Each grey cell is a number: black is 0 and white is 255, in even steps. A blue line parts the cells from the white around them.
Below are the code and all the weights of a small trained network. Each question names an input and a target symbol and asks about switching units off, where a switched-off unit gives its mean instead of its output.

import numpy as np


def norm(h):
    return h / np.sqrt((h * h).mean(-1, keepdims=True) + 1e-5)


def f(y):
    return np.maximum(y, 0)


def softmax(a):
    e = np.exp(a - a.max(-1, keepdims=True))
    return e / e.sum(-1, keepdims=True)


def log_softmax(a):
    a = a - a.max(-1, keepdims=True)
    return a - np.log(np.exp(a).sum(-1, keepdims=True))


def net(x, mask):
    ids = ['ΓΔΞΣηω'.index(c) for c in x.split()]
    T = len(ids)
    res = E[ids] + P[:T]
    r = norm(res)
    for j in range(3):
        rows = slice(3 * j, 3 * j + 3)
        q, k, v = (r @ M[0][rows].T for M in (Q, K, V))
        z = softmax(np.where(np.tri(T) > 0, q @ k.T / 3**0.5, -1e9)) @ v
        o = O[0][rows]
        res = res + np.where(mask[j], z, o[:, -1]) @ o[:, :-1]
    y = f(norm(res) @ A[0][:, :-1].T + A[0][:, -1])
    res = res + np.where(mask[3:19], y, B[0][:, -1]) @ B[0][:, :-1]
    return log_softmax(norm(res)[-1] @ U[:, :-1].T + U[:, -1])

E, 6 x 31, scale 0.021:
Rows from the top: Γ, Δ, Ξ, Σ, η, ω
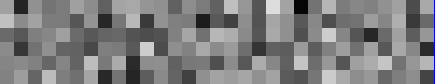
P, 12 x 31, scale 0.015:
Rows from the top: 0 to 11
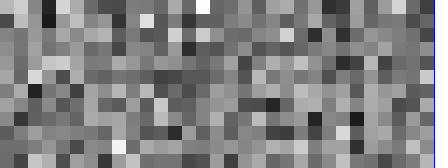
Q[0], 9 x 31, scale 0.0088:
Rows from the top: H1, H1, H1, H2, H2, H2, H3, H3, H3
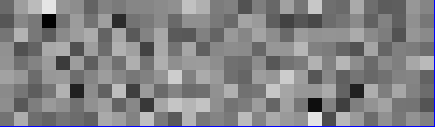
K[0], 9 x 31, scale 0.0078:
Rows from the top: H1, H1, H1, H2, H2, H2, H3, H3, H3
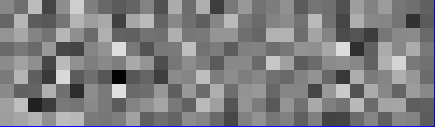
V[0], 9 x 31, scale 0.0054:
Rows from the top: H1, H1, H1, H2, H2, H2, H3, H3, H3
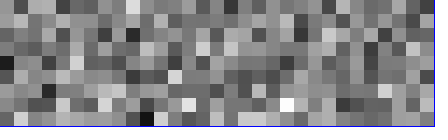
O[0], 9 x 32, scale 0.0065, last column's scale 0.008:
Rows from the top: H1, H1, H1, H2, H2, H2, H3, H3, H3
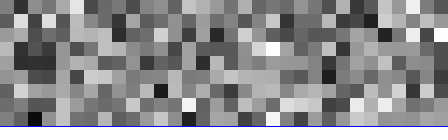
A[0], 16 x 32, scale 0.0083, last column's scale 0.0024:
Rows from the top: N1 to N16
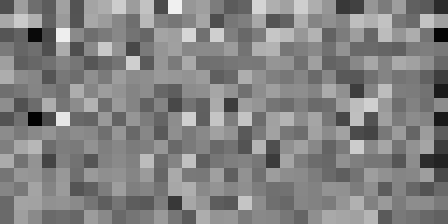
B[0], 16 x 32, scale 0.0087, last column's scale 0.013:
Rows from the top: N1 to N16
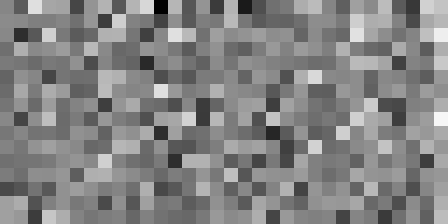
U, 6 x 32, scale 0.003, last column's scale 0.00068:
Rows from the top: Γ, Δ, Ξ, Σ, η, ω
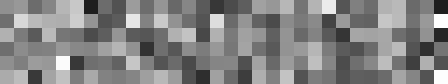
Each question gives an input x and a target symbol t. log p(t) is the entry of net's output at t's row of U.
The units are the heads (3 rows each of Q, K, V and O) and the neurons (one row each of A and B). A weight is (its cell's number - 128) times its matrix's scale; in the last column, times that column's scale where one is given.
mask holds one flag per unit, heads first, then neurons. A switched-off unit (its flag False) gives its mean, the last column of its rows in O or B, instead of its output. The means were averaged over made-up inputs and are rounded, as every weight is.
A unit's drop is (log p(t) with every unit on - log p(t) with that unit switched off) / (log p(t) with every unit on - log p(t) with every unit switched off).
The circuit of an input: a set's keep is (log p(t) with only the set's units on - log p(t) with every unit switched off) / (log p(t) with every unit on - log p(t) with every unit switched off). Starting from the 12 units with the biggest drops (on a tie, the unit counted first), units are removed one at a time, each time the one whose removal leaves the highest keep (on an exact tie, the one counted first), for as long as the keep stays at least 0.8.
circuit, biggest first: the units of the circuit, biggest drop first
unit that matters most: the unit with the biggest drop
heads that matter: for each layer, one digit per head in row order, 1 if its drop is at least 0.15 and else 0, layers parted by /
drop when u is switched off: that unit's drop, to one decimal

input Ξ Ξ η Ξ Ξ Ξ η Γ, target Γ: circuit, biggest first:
H2, N3
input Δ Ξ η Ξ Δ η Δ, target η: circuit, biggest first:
N1, H3
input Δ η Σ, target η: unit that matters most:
N1
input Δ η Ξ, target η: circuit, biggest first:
H3, N1
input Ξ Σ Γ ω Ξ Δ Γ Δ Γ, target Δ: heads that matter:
100
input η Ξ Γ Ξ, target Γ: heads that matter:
011
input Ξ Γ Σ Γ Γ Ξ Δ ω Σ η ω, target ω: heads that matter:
000
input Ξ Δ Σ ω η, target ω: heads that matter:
001
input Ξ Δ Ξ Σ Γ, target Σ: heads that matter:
001
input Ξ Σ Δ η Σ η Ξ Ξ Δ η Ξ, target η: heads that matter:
000
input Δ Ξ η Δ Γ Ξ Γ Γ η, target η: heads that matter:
001
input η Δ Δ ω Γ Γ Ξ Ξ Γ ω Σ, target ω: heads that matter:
001
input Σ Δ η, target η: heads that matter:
000
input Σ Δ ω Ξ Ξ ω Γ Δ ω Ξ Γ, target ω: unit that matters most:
H3
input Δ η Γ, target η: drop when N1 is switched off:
0.2
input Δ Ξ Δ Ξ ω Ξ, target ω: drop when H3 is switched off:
0.2
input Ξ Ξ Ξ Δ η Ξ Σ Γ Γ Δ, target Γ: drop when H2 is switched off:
0.5
